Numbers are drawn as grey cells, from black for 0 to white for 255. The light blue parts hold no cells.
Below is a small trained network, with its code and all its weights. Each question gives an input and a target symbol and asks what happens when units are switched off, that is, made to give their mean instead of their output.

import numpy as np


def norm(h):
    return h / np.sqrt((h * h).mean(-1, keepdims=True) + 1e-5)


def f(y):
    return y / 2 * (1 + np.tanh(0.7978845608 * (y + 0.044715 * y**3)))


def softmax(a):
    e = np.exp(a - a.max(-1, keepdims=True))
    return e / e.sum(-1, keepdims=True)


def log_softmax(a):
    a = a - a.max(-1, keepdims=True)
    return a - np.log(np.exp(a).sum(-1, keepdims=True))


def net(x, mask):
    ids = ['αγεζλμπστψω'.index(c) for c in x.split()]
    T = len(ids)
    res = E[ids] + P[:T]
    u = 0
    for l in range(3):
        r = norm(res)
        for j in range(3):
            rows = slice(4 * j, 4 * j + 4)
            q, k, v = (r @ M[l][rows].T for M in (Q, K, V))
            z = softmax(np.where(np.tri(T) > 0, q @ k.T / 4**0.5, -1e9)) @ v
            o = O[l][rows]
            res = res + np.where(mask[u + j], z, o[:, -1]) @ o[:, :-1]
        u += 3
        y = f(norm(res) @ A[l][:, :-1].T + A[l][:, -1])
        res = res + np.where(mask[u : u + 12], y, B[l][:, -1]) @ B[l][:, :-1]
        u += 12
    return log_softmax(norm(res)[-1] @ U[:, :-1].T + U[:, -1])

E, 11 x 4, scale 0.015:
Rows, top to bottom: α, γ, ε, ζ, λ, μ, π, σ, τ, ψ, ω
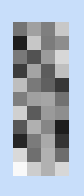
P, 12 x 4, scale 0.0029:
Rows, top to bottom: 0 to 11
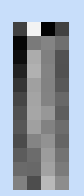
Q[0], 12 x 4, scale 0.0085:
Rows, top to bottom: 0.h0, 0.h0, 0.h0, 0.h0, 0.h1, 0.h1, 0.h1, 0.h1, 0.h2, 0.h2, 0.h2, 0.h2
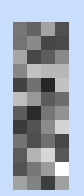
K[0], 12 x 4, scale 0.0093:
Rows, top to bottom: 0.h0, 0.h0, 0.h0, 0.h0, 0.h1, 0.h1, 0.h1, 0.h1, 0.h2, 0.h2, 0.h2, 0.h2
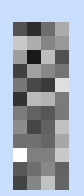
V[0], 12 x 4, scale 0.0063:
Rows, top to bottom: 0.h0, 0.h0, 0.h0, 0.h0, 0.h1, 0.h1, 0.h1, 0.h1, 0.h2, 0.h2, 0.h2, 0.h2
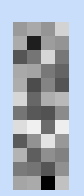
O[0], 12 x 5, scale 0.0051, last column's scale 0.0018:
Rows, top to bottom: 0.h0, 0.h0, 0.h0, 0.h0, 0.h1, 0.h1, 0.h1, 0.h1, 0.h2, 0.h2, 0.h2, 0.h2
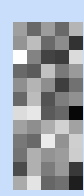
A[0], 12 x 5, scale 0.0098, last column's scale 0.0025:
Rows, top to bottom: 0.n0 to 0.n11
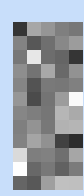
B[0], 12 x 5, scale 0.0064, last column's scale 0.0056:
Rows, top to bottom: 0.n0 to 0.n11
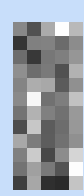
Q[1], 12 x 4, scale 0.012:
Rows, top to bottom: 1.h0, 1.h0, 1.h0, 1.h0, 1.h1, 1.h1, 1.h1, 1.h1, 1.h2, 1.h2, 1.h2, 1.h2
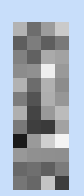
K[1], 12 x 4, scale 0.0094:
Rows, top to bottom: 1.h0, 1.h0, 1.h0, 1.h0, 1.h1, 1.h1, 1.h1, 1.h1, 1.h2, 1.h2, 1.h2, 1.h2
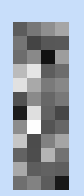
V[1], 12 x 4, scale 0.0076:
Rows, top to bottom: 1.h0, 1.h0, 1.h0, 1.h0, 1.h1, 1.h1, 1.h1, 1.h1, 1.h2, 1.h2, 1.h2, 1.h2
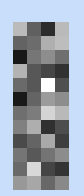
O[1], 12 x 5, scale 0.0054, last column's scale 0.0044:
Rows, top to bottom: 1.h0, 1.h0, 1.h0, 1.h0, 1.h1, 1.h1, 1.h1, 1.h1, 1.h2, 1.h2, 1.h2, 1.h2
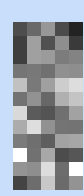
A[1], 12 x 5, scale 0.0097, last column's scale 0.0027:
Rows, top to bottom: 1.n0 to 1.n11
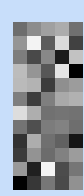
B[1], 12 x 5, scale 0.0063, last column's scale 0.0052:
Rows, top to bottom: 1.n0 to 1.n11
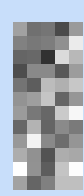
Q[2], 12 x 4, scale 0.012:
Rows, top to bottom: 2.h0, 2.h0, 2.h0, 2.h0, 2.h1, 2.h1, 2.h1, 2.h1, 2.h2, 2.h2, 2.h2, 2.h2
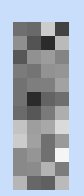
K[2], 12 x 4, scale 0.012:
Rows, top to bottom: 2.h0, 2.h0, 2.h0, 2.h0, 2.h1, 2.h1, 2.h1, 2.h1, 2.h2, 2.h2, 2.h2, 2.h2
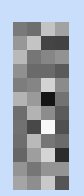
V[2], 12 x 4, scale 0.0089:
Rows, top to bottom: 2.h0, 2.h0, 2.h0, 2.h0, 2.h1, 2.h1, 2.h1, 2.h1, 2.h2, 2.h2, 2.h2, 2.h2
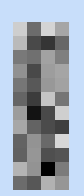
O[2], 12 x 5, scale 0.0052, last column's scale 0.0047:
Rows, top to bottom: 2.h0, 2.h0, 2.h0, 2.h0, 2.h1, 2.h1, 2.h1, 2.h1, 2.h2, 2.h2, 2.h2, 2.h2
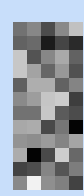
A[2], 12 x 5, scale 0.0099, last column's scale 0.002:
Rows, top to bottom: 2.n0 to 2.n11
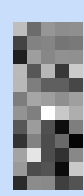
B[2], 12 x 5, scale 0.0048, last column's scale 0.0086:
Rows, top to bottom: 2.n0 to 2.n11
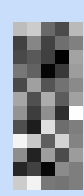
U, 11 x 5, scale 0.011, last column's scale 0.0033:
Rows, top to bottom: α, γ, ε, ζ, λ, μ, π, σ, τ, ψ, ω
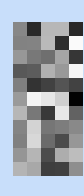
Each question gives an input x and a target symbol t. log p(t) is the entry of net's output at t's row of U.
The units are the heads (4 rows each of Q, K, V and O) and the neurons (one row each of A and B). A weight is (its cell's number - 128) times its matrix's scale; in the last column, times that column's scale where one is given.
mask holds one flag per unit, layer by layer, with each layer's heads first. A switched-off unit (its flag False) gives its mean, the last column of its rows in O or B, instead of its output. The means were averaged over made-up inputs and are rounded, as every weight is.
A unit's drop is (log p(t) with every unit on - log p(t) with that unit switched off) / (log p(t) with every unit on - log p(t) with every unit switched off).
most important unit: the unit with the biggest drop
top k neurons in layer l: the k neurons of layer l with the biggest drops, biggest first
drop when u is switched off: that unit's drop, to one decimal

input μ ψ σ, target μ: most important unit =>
0.h1
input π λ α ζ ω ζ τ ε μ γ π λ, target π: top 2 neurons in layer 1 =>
(1.n6; 1.n2)
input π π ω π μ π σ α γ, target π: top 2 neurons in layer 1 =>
(1.n10; 1.n9)
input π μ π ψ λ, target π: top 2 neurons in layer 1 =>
(1.n2; 1.n10)
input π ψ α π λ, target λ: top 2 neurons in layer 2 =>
(2.n7; 2.n9)
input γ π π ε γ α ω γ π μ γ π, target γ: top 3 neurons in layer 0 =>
(0.n5; 0.n0; 0.n9)
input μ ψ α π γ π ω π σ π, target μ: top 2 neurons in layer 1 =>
(1.n6; 1.n5)
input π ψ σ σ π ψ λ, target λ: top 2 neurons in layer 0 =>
(0.n0; 0.n9)
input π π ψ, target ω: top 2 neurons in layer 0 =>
(0.n11; 0.n9)
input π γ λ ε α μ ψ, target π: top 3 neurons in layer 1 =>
(1.n10; 1.n6; 1.n2)
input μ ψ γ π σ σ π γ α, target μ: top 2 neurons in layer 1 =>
(1.n5; 1.n2)
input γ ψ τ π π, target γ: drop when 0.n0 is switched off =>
0.2
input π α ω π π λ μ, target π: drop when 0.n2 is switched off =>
0.1
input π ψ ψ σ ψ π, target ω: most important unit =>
0.h1
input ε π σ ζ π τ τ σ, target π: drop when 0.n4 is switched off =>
0.0
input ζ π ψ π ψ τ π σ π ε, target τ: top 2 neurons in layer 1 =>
(1.n10; 1.n6)
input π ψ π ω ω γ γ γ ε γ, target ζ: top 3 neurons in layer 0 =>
(0.n0; 0.n9; 0.n5)
